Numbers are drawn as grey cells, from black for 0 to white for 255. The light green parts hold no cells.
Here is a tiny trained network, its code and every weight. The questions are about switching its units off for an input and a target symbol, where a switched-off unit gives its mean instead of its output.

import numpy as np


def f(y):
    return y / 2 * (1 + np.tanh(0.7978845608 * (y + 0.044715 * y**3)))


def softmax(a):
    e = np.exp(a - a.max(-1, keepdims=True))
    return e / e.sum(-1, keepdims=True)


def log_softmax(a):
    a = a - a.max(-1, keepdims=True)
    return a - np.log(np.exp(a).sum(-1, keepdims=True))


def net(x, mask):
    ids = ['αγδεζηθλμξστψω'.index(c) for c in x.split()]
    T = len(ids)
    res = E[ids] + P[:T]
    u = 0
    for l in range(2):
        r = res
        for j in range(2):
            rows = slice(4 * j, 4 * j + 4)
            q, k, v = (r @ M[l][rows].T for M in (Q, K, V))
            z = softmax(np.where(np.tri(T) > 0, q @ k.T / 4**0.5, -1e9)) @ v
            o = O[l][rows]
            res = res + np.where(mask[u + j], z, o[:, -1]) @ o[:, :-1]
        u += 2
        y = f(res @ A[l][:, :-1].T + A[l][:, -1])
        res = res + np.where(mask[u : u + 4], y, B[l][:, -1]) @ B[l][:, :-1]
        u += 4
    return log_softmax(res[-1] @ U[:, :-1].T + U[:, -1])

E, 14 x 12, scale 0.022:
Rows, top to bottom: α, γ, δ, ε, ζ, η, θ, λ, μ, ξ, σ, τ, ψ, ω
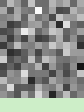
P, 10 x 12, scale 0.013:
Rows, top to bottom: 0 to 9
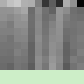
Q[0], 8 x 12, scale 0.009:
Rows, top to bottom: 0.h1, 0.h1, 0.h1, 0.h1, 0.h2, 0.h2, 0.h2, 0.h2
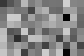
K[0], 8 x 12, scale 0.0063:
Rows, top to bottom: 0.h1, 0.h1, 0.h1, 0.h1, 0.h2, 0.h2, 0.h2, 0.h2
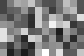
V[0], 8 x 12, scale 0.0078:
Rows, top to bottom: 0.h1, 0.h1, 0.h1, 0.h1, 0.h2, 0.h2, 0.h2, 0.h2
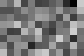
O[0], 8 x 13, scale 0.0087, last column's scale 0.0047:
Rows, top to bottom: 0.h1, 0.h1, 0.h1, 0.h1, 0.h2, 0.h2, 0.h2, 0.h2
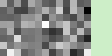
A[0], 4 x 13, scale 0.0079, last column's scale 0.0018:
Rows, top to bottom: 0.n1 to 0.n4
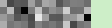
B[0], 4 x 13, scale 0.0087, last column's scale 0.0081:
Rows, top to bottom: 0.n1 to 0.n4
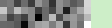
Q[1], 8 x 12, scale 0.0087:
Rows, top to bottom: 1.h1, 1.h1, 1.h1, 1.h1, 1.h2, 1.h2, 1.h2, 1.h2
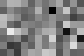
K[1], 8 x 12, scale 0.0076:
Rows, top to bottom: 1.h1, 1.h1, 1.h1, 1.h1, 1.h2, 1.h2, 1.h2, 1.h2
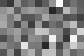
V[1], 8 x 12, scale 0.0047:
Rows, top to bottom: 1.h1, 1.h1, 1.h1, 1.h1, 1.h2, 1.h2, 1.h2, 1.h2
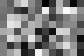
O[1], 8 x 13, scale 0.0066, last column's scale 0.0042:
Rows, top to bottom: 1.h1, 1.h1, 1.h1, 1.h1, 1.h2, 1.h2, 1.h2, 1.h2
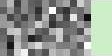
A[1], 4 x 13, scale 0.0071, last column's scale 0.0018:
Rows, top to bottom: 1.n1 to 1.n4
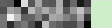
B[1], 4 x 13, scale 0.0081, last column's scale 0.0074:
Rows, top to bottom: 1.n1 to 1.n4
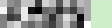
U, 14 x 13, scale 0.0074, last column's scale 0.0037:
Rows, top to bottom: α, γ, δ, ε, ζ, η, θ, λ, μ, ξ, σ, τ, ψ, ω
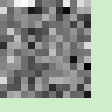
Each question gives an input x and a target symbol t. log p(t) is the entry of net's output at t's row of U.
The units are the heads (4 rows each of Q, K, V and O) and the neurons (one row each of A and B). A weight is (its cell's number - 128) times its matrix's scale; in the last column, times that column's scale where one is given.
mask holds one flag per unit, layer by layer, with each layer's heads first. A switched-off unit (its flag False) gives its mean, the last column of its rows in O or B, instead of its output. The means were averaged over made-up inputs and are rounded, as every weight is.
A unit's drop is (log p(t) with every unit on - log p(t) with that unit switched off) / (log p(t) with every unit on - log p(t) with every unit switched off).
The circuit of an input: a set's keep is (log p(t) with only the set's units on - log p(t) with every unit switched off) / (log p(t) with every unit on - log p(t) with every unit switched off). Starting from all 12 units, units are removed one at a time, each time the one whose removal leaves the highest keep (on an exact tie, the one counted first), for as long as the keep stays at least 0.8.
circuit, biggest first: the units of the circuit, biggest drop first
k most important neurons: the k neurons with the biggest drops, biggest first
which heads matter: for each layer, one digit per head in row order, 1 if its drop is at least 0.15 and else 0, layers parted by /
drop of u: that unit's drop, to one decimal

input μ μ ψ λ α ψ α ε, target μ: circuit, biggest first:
0.h2, 0.n4, 0.h1
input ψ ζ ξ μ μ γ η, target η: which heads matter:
01 / 01
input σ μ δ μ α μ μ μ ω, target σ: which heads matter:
01 / 00
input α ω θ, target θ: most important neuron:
0.n2
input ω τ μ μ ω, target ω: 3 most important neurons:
0.n3, 1.n4, 0.n4
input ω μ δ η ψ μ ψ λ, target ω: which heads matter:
01 / 00
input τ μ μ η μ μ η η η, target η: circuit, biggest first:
1.h2, 0.h2
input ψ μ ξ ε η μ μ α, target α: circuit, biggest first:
0.n4, 1.n3
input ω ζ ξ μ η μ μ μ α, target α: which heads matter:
00 / 00
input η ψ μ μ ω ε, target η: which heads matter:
00 / 01
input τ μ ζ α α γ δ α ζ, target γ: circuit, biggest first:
1.h2, 0.h2, 1.n2
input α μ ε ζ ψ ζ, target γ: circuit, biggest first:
0.h1, 1.n2
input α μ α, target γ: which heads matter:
01 / 01
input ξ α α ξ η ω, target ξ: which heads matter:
01 / 10
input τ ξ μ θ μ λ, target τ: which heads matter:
01 / 00
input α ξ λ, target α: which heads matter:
01 / 00
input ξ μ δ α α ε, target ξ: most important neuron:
1.n4
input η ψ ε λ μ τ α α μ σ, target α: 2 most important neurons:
0.n4, 1.n1
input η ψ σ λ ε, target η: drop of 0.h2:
0.1
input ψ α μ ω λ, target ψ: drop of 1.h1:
0.6
